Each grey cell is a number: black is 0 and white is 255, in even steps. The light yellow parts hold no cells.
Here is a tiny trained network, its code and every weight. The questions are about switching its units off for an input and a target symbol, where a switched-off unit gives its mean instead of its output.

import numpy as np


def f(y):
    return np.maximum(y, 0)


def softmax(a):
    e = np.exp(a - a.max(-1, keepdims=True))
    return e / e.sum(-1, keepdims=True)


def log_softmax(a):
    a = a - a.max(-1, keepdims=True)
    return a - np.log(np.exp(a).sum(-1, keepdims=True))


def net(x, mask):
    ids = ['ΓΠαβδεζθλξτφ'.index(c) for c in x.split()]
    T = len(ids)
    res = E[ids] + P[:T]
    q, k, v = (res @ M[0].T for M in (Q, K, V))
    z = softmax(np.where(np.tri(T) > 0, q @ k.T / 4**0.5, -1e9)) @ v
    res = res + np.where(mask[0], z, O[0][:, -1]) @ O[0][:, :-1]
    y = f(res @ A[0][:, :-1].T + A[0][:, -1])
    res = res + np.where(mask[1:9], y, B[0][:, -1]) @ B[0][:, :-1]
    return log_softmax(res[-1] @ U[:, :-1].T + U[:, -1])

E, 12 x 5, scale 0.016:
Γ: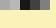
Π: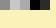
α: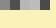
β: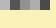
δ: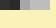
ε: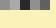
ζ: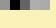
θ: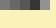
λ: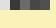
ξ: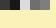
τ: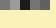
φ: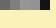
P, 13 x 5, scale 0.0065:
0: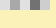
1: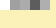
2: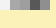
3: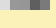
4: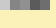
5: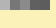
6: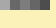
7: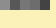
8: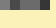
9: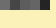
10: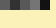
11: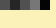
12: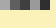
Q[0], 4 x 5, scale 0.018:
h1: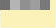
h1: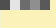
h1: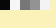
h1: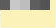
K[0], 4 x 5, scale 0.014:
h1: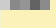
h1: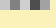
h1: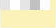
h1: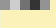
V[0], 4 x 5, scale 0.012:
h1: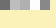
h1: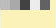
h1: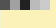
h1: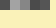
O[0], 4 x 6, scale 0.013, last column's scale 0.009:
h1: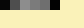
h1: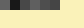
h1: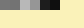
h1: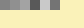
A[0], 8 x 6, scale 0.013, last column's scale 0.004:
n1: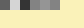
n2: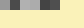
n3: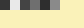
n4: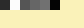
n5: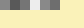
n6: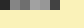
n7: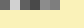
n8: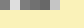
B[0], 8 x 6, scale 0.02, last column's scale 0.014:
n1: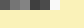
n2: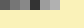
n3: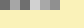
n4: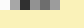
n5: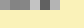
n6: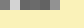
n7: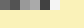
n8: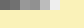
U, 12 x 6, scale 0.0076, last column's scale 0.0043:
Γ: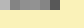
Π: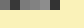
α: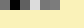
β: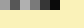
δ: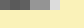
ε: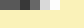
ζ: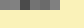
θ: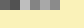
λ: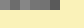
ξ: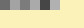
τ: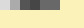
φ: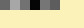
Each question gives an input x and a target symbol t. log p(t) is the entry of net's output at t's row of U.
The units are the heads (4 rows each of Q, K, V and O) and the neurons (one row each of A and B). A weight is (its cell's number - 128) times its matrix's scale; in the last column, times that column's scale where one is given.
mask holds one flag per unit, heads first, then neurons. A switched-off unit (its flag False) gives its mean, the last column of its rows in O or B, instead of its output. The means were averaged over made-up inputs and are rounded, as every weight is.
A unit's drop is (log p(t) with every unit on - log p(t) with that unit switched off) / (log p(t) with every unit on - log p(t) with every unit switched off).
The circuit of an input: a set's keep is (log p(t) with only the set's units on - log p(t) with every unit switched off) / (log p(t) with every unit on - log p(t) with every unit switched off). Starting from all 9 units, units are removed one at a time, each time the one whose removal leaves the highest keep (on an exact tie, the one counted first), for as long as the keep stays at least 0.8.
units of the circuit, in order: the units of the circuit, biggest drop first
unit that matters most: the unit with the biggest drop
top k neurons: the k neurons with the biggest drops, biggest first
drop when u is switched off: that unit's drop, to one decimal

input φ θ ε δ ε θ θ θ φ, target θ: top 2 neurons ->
[n8 n4]
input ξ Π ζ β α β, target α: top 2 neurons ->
[n1 n5]
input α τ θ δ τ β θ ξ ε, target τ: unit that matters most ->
n4
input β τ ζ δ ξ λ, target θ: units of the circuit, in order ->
[h1 n8 n7]
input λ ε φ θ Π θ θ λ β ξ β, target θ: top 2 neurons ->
[n8 n7]
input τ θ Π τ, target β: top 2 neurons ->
[n7 n1]
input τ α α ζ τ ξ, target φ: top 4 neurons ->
[n2 n7 n8 n5]
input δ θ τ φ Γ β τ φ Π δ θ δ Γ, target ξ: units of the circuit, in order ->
[n3 h1]
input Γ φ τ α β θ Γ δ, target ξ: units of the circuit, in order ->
[h1 n6]
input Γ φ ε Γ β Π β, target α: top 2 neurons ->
[n1 n2]
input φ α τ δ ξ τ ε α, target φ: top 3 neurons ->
[n2 n7 n8]
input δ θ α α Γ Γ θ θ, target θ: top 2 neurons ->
[n8 n4]
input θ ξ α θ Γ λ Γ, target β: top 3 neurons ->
[n7 n1 n2]
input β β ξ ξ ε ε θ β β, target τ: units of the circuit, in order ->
[n7]
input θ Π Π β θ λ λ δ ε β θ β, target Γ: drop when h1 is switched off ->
0.4
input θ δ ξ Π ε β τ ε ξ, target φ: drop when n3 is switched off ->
0.1
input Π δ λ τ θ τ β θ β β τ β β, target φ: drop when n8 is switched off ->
0.2
